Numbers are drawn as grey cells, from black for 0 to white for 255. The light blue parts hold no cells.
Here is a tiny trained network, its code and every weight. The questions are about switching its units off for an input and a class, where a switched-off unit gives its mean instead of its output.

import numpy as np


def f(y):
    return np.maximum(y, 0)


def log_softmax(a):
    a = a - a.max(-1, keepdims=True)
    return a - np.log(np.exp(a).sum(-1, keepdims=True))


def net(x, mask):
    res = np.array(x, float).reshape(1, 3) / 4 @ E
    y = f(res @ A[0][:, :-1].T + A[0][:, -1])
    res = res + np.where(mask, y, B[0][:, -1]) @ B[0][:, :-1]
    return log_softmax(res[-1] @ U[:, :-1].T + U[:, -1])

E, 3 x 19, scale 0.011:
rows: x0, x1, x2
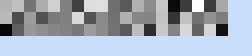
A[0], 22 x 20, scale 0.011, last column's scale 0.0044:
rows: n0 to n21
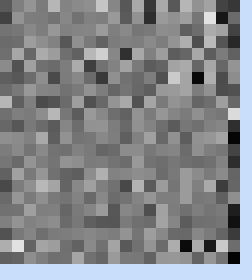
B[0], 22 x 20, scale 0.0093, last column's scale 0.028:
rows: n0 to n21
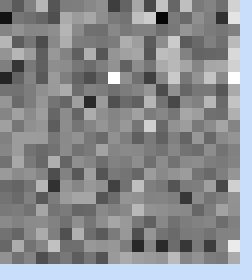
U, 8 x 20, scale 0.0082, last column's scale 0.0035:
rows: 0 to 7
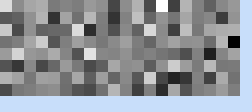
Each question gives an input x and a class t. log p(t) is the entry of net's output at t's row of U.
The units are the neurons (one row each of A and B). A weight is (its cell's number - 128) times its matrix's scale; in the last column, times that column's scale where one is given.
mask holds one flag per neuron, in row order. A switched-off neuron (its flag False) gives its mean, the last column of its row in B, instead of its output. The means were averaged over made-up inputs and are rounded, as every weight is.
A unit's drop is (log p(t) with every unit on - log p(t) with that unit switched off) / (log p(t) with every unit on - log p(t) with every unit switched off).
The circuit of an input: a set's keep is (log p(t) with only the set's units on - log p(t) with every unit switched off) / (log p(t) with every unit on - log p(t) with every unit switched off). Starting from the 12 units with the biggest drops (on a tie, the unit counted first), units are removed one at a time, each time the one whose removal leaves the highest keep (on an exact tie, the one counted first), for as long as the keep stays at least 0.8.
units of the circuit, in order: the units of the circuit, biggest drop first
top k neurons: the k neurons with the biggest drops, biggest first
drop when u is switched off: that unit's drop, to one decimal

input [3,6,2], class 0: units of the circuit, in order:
(n1; n6)
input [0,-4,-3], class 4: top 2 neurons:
(n6; n8)
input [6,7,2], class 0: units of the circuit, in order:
(n1)
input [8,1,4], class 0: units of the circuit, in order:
(n1; n4)
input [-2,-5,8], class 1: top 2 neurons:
(n15; n1)
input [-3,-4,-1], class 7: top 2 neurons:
(n0; n4)
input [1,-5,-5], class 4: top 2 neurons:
(n6; n8)
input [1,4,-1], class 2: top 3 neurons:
(n6; n20; n4)
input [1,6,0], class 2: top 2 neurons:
(n6; n4)
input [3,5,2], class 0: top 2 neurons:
(n1; n6)
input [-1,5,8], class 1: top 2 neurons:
(n15; n0)
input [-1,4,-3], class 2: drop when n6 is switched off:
0.1
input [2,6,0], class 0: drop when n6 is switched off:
0.4
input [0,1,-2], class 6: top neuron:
(n6)
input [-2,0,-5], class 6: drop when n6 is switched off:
0.4
